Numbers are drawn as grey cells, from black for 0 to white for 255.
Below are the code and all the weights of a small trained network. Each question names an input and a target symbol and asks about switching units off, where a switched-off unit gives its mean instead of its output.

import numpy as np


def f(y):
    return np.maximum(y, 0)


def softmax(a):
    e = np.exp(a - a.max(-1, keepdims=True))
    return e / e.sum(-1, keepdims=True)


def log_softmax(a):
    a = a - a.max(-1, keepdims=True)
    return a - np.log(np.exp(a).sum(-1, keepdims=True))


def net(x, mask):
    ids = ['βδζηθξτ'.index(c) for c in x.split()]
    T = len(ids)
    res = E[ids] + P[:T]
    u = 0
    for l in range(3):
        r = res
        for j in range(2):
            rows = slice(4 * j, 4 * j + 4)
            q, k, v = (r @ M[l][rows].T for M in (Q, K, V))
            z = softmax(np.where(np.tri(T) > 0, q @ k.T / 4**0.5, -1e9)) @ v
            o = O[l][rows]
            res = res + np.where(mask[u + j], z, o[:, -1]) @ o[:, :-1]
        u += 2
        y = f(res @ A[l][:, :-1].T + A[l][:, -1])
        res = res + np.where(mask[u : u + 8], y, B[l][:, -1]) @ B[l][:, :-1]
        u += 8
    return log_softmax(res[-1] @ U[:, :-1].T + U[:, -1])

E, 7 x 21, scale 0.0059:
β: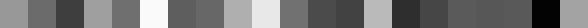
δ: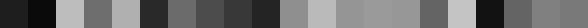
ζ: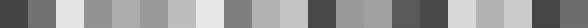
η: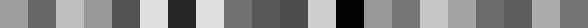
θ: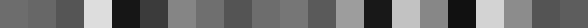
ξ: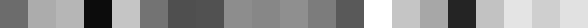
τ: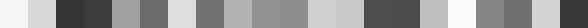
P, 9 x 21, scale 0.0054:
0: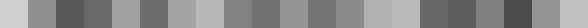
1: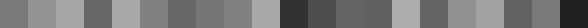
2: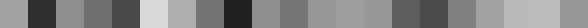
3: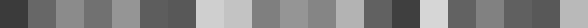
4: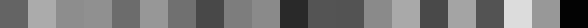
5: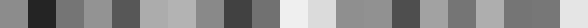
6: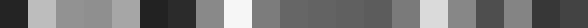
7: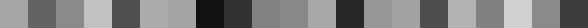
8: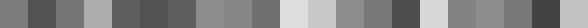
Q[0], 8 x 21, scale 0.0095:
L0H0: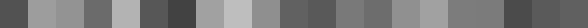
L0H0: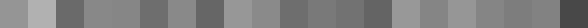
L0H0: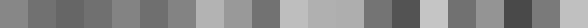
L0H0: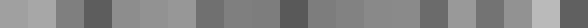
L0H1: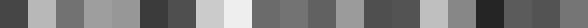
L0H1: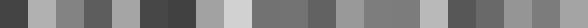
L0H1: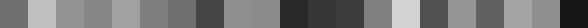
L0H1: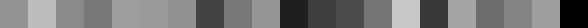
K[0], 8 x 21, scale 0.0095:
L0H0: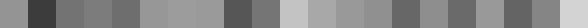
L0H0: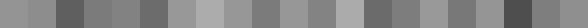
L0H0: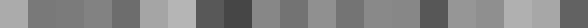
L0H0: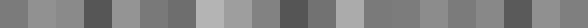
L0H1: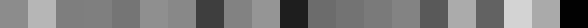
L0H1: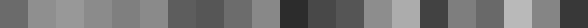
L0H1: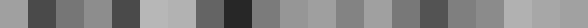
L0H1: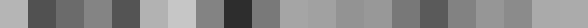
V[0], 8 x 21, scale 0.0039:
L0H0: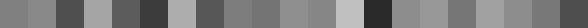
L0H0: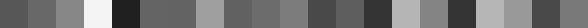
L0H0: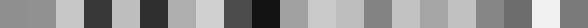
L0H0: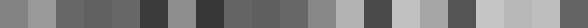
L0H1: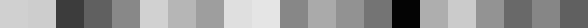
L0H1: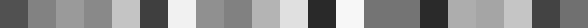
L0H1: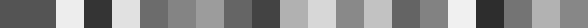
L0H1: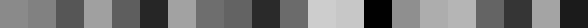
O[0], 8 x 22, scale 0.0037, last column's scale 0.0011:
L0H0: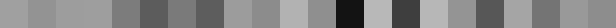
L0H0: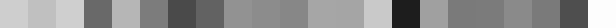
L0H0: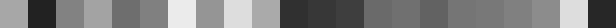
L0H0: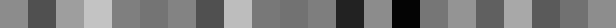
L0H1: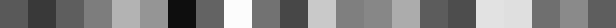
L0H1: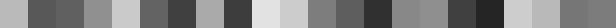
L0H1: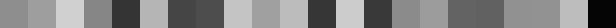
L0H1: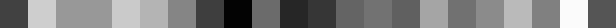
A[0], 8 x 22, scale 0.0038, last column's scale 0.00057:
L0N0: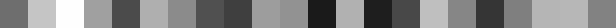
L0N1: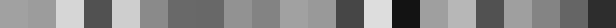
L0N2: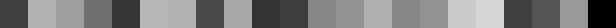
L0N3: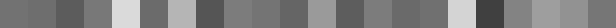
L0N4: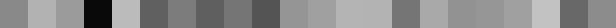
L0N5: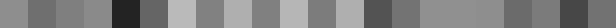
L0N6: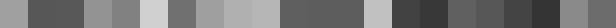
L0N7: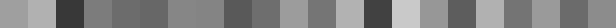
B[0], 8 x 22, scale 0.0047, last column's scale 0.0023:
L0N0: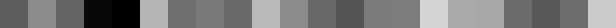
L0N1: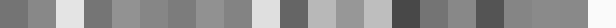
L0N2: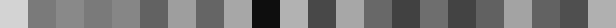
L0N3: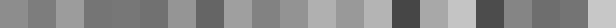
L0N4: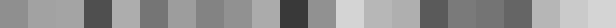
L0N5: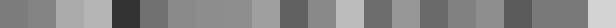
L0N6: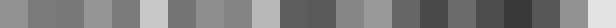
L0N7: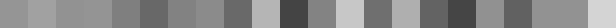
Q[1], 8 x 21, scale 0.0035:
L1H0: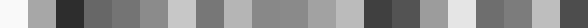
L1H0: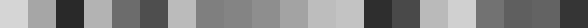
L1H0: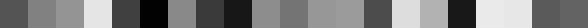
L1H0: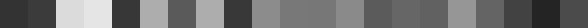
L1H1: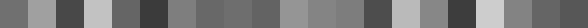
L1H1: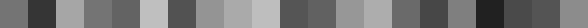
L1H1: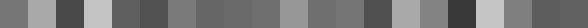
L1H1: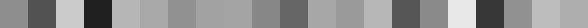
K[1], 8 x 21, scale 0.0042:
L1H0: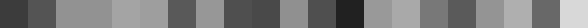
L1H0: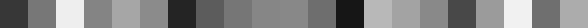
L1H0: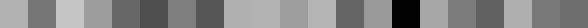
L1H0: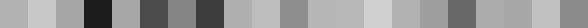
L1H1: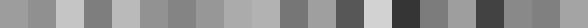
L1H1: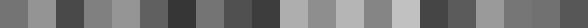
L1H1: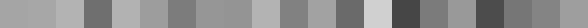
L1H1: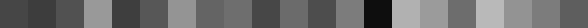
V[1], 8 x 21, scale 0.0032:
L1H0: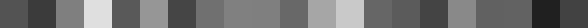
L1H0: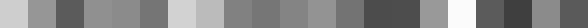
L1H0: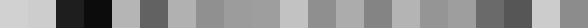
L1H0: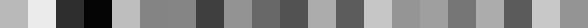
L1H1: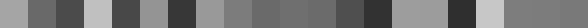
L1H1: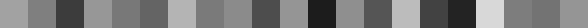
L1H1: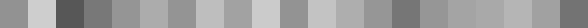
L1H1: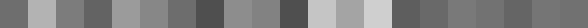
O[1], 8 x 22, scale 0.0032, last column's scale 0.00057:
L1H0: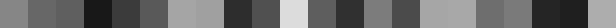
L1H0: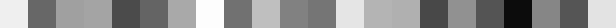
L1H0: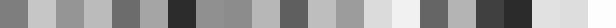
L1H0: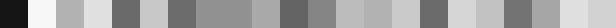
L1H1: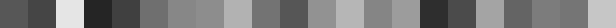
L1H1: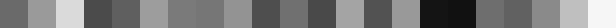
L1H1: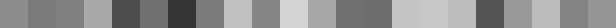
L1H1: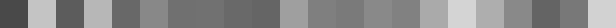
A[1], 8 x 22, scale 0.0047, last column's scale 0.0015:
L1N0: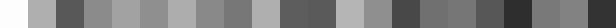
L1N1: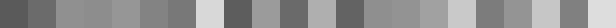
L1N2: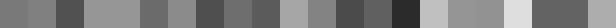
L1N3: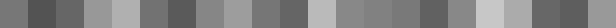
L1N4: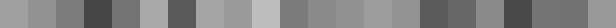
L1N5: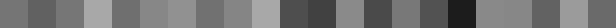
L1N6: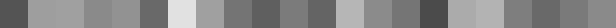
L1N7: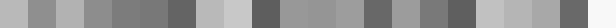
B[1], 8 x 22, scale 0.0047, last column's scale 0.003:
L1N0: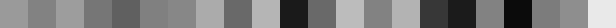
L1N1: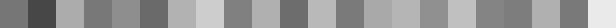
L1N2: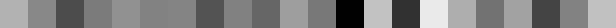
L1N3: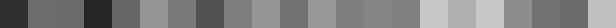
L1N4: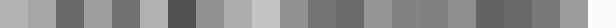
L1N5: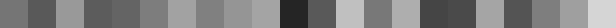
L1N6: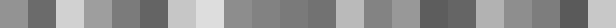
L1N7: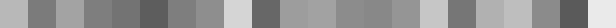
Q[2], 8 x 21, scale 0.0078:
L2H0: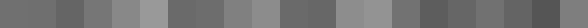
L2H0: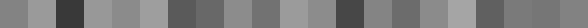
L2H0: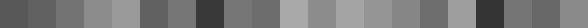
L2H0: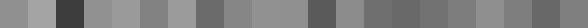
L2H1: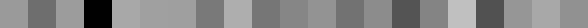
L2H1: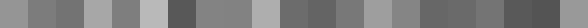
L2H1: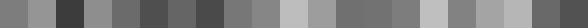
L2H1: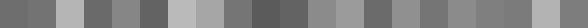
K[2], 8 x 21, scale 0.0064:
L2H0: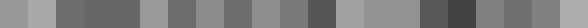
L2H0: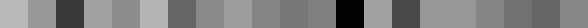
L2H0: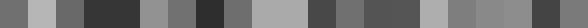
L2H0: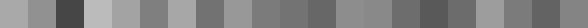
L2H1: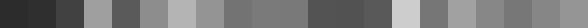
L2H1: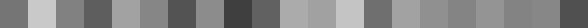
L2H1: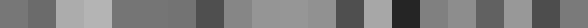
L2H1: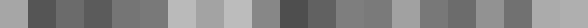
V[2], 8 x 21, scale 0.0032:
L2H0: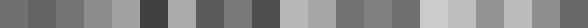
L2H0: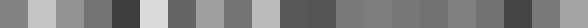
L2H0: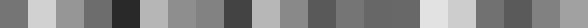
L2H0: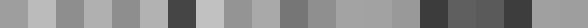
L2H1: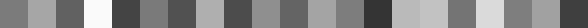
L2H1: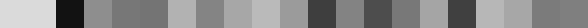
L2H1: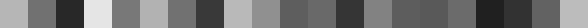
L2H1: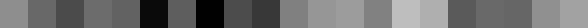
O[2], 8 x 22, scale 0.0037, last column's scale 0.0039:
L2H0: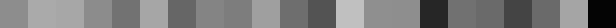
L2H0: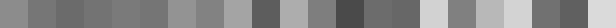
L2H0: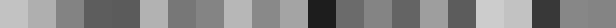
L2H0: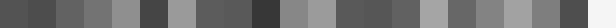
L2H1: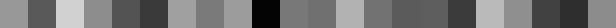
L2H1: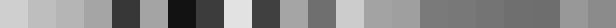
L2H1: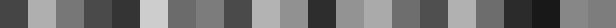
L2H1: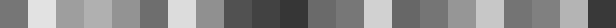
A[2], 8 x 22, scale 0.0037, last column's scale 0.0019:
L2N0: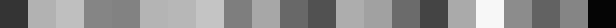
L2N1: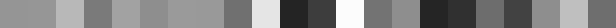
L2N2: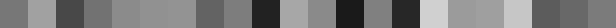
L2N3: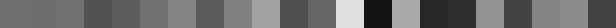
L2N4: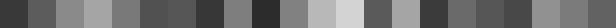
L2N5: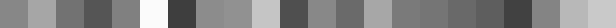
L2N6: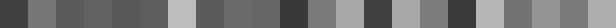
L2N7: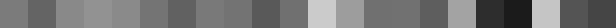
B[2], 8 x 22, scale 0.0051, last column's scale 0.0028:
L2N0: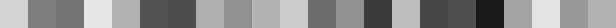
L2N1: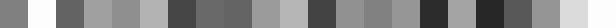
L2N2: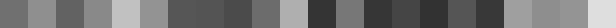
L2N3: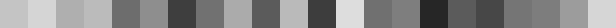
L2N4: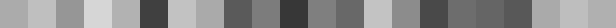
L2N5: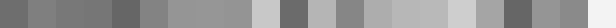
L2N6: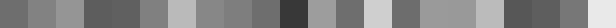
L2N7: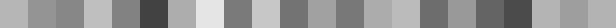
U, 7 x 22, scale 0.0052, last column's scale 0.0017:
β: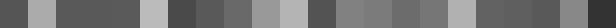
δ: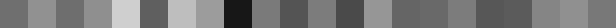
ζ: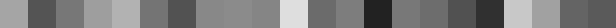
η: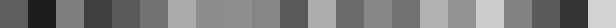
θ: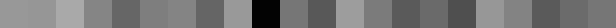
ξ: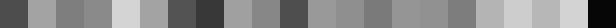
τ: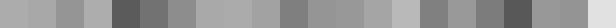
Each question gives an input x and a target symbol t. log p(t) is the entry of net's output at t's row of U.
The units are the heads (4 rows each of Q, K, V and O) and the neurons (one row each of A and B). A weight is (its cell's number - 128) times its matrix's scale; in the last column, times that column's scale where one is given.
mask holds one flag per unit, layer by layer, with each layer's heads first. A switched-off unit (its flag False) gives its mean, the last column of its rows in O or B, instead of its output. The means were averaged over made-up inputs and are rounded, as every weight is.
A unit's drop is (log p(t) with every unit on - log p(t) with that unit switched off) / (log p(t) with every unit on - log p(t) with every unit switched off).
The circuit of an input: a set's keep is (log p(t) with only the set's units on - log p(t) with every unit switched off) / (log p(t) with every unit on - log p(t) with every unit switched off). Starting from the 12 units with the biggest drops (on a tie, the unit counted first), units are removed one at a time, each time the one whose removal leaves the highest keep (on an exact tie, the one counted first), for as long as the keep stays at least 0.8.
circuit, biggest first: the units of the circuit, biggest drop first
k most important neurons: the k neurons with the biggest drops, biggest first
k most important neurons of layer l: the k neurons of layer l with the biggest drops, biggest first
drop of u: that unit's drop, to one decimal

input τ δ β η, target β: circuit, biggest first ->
L0H1; L0N0
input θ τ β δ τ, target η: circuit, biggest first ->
L0H1; L1H0
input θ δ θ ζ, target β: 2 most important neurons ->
L0N0; L2N1
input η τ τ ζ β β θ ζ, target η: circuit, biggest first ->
L0H1; L2N1; L1N3
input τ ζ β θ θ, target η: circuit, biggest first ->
L0H1; L1N3; L2N1
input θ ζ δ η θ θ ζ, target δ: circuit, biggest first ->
L0H1
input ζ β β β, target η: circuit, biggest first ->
L0H1; L2N1
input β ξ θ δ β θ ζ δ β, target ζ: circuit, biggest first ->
L0H1; L2N6
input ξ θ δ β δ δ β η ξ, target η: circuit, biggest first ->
L0H1; L2N1; L1H0
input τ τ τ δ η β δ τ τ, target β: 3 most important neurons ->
L0N0; L1N2; L2N2
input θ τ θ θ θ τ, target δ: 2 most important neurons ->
L2N2; L1N7
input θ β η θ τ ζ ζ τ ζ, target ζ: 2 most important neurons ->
L2N6; L2N5
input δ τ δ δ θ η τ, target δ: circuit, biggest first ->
L0H1; L2H1
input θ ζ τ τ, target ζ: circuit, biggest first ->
L0H1
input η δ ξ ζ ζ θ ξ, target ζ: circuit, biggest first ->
L0H1; L1H0
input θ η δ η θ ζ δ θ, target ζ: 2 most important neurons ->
L0N1; L1N2
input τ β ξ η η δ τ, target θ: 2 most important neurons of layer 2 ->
L2N2; L2N5
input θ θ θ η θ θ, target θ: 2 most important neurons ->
L1N2; L0N2
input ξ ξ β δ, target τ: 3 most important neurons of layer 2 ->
L2N7; L2N4; L2N2
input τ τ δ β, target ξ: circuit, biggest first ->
L0H1
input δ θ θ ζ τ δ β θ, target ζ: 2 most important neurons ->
L0N1; L2N2
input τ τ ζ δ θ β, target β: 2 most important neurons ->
L2N1; L0N0
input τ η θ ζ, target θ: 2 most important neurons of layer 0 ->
L0N2; L0N7
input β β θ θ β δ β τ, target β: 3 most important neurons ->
L0N0; L0N6; L2N1
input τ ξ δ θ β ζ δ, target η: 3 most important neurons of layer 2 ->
L2N1; L2N3; L2N0
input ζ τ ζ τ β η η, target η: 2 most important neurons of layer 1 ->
L1N3; L1N1
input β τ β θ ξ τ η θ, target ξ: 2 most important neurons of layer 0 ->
L0N1; L0N4
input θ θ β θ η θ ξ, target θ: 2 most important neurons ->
L0N2; L1N1
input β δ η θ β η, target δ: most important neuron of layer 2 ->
L2N7
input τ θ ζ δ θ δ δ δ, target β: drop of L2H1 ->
-0.1
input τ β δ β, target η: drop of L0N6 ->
0.1
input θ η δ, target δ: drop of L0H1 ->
0.2
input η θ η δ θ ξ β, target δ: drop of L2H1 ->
0.2
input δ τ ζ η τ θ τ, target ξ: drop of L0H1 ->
1.5
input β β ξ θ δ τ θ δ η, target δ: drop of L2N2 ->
0.1
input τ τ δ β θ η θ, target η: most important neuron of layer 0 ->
L0N7
